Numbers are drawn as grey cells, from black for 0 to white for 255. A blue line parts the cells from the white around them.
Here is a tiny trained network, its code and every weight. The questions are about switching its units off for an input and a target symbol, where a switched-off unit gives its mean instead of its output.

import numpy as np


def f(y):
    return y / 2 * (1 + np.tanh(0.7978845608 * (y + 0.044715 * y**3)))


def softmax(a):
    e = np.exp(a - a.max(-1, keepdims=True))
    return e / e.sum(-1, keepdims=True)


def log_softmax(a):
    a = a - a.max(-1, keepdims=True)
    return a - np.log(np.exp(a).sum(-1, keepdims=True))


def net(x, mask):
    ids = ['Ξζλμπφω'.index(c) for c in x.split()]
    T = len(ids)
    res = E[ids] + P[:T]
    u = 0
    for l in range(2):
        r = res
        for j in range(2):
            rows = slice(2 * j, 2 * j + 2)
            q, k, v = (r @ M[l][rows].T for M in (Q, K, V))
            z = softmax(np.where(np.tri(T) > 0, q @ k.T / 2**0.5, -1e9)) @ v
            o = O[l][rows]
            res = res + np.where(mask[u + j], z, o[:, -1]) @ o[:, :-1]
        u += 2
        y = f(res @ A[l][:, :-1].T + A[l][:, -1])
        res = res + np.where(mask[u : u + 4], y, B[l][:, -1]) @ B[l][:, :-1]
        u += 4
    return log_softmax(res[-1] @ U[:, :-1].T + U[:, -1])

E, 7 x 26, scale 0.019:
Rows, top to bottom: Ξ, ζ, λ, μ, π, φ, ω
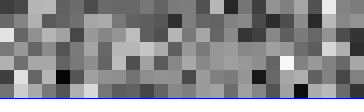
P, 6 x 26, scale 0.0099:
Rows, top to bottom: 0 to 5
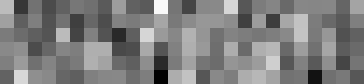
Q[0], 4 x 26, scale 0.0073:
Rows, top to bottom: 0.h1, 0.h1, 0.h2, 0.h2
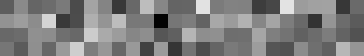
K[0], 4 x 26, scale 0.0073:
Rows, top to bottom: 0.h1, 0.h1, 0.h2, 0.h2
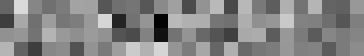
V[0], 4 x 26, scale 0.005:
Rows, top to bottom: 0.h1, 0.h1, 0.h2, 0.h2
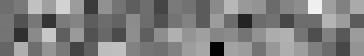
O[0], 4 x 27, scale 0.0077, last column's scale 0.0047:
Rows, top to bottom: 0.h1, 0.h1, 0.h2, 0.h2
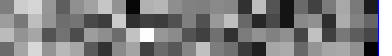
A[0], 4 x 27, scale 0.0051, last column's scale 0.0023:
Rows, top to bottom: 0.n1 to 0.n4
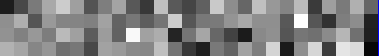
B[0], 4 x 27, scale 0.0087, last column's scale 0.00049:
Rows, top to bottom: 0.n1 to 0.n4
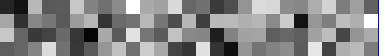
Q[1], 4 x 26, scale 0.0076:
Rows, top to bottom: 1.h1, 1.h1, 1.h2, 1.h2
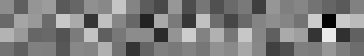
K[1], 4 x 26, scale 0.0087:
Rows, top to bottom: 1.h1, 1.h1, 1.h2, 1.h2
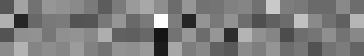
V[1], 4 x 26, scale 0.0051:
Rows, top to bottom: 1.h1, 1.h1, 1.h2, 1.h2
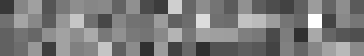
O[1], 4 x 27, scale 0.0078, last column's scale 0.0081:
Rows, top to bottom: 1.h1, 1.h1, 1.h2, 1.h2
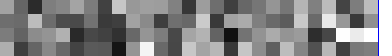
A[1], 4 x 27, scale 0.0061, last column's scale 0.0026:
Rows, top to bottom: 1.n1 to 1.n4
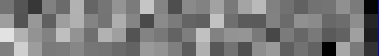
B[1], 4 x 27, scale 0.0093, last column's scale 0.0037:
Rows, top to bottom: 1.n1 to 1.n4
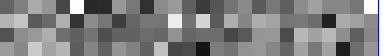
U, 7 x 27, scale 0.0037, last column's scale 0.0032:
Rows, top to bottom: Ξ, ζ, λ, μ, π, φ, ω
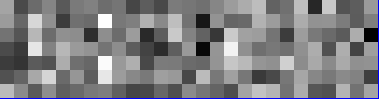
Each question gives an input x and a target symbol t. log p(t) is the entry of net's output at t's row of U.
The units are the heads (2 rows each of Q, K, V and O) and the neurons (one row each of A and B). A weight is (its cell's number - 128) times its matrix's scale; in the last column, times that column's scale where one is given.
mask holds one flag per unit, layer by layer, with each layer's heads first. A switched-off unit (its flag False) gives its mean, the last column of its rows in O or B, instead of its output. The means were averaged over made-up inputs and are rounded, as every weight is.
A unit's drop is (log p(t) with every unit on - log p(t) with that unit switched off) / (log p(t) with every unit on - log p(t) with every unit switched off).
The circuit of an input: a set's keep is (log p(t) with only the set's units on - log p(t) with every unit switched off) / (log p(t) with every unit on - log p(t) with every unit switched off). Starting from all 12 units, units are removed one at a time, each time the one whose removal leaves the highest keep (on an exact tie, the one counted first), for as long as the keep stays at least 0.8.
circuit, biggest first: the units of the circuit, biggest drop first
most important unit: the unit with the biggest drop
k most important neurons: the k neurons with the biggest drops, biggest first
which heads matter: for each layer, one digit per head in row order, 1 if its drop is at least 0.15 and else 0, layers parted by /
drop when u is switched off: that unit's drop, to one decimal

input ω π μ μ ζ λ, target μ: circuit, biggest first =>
1.h1, 0.h1
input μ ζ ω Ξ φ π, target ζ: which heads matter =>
01 / 01
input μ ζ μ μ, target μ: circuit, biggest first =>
1.h1, 1.n1
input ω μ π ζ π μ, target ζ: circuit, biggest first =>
0.h1, 1.h1
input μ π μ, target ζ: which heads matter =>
10 / 00
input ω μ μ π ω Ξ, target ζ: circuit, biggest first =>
1.h2, 0.n1
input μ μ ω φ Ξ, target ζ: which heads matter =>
01 / 01
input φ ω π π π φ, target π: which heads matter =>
10 / 10
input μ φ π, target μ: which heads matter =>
01 / 11
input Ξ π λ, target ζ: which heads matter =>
00 / 00
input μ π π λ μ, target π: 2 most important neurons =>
0.n3, 1.n1
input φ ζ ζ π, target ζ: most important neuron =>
1.n3
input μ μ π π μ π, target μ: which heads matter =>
00 / 11
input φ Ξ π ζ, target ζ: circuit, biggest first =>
1.h1, 0.h1, 1.h2
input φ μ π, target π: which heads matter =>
10 / 00
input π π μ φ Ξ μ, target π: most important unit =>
0.h1
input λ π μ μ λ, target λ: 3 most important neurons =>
1.n2, 0.n3, 0.n2
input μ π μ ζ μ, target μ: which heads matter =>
10 / 10
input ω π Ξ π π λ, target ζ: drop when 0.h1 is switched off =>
0.2
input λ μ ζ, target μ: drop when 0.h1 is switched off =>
0.6
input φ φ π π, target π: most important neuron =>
1.n1
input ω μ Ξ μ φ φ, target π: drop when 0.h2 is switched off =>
-0.1
